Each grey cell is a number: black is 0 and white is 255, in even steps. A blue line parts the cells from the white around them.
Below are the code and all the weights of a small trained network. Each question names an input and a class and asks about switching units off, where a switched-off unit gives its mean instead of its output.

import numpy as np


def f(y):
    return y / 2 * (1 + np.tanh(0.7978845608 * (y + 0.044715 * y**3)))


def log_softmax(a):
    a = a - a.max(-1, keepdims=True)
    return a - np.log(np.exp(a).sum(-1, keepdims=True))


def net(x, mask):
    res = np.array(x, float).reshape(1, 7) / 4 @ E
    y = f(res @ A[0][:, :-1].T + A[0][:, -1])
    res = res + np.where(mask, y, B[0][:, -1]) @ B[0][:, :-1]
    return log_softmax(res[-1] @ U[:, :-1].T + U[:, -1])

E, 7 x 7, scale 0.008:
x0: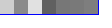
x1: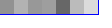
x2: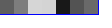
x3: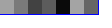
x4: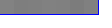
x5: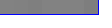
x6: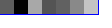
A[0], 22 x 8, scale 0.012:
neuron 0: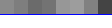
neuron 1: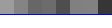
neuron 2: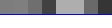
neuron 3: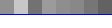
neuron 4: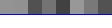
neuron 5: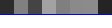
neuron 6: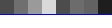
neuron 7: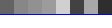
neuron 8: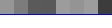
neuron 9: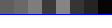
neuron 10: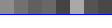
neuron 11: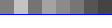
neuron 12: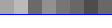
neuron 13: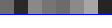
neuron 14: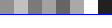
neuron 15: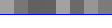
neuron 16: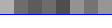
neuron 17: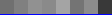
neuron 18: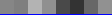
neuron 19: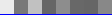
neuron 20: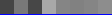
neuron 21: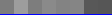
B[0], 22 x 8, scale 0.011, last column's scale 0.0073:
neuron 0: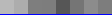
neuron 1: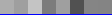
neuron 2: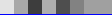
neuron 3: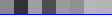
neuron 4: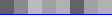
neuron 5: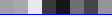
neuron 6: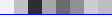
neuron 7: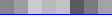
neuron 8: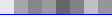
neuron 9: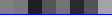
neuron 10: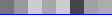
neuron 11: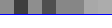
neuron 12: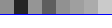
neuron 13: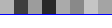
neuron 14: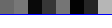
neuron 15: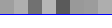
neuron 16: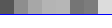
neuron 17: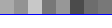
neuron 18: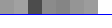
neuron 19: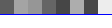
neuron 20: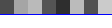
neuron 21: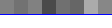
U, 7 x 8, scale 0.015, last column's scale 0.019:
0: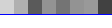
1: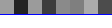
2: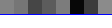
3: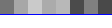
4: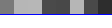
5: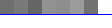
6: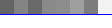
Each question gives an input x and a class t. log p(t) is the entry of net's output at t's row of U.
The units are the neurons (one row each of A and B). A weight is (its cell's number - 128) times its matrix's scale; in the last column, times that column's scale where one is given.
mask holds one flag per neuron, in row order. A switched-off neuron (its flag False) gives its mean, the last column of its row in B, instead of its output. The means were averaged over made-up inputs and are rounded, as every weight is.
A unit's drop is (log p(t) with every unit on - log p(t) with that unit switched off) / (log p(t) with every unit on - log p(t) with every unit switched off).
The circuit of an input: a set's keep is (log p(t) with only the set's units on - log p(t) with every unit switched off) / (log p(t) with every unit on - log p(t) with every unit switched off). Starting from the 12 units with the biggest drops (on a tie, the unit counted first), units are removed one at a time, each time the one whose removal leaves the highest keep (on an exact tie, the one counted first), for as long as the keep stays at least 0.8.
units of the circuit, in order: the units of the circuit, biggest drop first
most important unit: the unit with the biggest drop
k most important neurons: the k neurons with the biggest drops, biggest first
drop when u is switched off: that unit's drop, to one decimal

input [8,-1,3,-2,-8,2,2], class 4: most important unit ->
neuron 19
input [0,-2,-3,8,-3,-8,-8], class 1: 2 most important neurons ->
neuron 12; neuron 3
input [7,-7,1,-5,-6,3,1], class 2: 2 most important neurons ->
neuron 9; neuron 20
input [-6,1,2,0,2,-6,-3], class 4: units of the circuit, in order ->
neuron 20; neuron 5
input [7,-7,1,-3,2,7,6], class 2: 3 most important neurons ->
neuron 9; neuron 20; neuron 12
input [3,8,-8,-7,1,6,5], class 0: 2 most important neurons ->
neuron 8; neuron 15
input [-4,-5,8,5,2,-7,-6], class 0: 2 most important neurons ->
neuron 6; neuron 18
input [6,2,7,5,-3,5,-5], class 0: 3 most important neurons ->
neuron 18; neuron 6; neuron 20
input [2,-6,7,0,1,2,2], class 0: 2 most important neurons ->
neuron 6; neuron 18
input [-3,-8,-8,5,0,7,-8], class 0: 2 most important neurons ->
neuron 2; neuron 15
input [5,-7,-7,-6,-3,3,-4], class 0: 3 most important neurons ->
neuron 2; neuron 15; neuron 14
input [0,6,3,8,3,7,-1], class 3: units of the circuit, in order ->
neuron 4; neuron 10
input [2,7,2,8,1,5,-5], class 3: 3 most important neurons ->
neuron 4; neuron 16; neuron 10
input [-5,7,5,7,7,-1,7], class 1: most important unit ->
neuron 13
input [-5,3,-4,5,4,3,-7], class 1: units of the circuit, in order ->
neuron 3; neuron 12
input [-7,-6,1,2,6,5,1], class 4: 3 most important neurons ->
neuron 20; neuron 5; neuron 14
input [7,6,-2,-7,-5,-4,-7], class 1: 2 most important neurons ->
neuron 3; neuron 11
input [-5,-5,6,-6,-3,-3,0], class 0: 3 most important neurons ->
neuron 6; neuron 18; neuron 16
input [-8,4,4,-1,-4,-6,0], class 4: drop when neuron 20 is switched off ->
0.2
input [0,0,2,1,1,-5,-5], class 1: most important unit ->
neuron 12
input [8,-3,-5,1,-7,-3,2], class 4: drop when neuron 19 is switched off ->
0.7
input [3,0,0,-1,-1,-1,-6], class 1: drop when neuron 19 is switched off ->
0.0
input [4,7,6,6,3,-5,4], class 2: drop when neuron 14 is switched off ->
1.1
